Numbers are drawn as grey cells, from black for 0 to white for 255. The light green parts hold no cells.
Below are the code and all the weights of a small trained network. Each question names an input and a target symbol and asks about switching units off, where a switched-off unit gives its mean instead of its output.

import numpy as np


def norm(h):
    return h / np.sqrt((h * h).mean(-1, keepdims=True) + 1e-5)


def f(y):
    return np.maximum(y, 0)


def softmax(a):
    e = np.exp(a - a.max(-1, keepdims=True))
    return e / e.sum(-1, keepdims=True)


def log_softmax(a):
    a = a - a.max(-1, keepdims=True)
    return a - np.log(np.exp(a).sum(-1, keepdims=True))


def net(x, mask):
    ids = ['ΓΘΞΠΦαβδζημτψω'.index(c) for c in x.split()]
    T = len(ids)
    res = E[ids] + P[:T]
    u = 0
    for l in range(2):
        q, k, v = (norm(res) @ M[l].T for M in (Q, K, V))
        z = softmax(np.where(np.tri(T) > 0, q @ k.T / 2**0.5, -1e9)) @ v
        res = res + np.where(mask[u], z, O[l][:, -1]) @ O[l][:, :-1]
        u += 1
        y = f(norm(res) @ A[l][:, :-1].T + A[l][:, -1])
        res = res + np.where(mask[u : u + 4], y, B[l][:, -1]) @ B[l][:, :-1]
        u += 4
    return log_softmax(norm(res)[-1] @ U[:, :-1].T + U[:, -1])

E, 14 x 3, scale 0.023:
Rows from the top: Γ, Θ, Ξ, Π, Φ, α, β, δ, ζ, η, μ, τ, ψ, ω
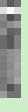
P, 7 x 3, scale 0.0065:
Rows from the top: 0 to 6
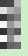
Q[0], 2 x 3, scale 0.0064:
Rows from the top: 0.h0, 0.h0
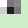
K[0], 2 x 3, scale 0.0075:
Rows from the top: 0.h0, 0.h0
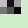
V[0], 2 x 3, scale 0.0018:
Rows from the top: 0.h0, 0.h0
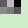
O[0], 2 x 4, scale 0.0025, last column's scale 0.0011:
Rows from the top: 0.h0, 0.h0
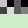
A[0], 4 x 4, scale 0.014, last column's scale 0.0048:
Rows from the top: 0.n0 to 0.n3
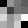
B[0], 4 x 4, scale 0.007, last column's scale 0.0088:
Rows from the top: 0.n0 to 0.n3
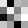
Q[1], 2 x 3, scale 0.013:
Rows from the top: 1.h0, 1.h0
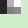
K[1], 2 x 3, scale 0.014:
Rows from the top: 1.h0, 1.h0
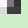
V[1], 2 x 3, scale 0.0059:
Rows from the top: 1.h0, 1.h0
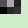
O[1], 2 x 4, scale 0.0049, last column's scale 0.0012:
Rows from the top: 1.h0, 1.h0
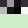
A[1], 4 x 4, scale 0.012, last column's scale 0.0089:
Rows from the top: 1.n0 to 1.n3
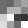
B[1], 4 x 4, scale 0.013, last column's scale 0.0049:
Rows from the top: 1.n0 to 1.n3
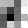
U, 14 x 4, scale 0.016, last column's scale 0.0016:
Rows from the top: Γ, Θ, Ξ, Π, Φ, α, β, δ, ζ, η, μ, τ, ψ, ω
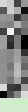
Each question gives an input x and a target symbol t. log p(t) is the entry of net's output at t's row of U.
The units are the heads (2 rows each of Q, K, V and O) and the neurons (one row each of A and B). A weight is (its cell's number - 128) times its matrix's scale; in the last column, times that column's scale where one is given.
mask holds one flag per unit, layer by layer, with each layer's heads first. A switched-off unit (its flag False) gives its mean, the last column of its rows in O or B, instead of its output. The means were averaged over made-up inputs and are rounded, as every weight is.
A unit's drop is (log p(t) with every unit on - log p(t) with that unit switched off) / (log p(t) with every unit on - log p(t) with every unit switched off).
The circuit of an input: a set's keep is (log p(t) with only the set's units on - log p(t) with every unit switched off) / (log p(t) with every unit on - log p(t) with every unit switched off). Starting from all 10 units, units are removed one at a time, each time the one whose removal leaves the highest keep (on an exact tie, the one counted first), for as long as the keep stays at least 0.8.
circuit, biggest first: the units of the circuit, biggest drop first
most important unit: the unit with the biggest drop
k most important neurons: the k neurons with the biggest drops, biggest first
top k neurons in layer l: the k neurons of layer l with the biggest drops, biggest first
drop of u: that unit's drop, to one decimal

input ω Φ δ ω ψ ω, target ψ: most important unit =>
0.n2
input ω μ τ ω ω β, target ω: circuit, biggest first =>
[0.n2, 1.h0]
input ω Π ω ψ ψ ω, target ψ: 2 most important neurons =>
[0.n2, 0.n0]
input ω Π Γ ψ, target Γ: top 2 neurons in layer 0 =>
[0.n2, 0.n1]
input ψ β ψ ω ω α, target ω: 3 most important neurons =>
[0.n2, 1.n3, 0.n0]
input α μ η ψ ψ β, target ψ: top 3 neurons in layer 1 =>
[1.n3, 1.n0, 1.n2]
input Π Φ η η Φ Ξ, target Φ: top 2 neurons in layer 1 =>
[1.n1, 1.n2]
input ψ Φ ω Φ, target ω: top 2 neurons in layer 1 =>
[1.n1, 1.n3]
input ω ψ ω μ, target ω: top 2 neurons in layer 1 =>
[1.n1, 1.n3]
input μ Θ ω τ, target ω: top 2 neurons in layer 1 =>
[1.n1, 1.n3]
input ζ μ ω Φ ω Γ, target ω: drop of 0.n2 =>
0.6
